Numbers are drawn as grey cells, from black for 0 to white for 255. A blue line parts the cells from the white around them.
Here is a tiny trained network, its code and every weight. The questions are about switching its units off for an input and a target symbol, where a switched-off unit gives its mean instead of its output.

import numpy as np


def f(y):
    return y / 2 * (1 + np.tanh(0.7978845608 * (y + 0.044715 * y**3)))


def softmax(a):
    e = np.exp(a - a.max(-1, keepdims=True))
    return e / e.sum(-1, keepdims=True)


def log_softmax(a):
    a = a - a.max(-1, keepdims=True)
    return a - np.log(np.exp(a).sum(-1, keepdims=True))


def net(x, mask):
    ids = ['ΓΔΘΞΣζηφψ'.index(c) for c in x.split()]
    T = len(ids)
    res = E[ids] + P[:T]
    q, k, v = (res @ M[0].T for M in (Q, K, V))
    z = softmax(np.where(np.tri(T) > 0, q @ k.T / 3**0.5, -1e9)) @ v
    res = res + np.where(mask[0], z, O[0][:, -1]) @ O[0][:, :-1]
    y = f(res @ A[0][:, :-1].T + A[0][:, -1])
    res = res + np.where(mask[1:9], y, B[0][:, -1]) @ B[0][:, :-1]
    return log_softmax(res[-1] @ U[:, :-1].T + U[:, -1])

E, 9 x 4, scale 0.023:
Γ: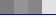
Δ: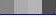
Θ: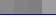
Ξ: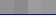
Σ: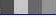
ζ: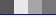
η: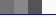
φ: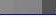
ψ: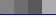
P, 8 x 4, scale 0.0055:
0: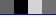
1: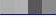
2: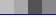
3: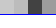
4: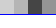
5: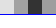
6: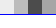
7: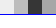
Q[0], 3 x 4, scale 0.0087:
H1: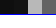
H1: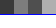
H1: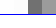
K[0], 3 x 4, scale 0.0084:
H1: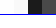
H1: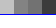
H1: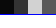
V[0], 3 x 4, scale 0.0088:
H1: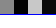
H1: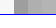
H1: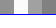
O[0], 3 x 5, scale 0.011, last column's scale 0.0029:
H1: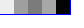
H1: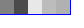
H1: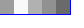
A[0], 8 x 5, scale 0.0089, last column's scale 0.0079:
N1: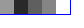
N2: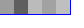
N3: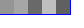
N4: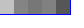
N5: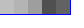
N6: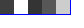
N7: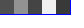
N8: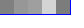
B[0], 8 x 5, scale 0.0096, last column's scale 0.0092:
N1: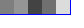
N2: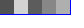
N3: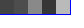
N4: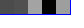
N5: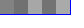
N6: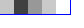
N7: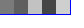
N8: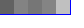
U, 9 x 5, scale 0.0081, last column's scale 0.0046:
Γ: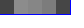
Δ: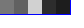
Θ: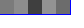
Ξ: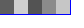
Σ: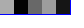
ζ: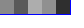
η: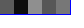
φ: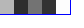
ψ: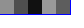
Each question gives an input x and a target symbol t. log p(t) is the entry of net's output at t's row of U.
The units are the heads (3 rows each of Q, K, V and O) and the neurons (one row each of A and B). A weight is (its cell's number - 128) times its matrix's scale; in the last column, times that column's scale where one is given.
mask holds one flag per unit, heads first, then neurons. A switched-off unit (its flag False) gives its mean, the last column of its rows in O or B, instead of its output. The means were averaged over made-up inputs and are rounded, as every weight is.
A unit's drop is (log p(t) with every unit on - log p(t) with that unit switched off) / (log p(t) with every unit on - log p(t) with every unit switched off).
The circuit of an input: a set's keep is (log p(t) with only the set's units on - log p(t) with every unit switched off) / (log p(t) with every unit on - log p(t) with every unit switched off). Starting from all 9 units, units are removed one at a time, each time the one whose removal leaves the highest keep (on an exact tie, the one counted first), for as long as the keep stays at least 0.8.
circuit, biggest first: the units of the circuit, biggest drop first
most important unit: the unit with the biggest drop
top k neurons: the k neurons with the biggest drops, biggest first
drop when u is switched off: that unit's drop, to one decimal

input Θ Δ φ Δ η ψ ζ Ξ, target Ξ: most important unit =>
N6
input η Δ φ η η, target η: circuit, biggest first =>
N7, H1
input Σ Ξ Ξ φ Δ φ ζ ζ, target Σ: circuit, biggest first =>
N6, H1
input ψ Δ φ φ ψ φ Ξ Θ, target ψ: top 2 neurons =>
N1, N7
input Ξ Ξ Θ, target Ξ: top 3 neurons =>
N2, N6, N7
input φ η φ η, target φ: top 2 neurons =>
N7, N3
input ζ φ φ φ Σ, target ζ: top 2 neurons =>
N6, N1
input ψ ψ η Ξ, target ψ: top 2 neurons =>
N7, N1
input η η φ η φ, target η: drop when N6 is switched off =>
0.0
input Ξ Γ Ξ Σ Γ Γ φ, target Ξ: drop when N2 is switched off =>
0.2
